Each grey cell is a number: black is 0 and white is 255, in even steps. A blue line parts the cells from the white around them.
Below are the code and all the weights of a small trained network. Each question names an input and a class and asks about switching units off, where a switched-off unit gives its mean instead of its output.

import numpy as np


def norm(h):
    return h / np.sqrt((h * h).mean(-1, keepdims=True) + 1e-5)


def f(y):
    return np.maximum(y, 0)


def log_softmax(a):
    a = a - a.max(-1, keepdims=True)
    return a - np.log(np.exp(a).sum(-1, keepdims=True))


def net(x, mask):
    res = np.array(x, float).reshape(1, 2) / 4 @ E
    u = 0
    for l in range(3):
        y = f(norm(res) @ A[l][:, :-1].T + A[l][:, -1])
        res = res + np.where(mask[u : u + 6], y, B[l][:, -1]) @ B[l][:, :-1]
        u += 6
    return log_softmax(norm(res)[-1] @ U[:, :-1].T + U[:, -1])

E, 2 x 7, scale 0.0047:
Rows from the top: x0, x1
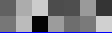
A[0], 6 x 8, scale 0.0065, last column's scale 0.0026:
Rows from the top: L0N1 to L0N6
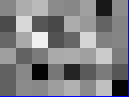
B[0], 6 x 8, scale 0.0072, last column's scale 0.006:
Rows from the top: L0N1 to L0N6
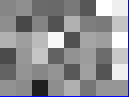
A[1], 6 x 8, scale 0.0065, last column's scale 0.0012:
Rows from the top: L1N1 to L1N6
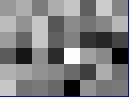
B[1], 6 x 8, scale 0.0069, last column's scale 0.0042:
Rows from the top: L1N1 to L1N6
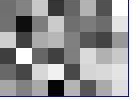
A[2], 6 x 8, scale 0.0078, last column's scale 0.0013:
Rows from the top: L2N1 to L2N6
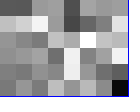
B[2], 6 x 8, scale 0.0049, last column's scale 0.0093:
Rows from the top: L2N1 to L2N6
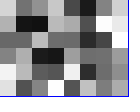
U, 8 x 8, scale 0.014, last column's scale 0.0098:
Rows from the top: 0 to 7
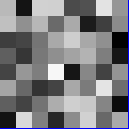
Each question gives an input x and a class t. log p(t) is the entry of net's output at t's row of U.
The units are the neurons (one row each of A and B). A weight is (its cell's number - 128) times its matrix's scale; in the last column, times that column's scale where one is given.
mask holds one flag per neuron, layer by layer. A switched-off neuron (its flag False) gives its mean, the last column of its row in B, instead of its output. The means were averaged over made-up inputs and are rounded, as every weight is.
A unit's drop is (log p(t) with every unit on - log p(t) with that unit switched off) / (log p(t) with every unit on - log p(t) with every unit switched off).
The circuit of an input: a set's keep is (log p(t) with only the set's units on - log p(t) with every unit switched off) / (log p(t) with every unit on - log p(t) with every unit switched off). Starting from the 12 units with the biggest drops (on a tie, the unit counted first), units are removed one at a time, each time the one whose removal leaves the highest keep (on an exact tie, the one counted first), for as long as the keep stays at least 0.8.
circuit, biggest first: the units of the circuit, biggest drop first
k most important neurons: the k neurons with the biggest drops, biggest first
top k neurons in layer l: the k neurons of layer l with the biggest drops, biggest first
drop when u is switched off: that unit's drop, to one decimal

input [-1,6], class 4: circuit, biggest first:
[L0N5 L0N3 L2N2]
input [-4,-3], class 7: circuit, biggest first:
[L0N3 L1N4]
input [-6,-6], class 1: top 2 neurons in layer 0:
[L0N3 L0N1]
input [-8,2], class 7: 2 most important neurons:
[L0N3 L0N4]
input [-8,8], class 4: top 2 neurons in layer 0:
[L0N1 L0N3]
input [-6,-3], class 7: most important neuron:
[L0N3]
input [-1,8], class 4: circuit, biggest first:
[L0N5 L2N2 L0N3]
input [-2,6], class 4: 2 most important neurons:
[L0N5 L1N6]
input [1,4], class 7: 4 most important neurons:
[L0N3 L1N5 L1N2 L2N2]
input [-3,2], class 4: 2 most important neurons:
[L1N6 L0N2]
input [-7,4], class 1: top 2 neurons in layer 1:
[L1N4 L1N5]
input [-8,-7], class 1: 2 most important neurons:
[L1N3 L0N1]
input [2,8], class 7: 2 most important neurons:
[L0N3 L1N5]
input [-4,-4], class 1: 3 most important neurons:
[L1N3 L0N1 L0N3]
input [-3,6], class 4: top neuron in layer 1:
[L1N6]
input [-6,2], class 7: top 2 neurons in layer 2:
[L2N2 L2N1]
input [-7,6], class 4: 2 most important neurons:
[L1N6 L2N2]
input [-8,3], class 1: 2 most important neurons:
[L0N2 L0N3]
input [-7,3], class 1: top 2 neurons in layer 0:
[L0N2 L0N3]
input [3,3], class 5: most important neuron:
[L1N6]
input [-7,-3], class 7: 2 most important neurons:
[L0N3 L1N4]
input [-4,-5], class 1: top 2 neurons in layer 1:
[L1N3 L1N5]
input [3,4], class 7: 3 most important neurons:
[L0N3 L1N5 L2N2]
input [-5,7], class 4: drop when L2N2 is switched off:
0.2
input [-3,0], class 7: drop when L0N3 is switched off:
1.0
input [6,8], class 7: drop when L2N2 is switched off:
0.2
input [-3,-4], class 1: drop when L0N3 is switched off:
0.9
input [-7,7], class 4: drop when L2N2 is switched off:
0.3
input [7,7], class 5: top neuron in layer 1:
[L1N5]
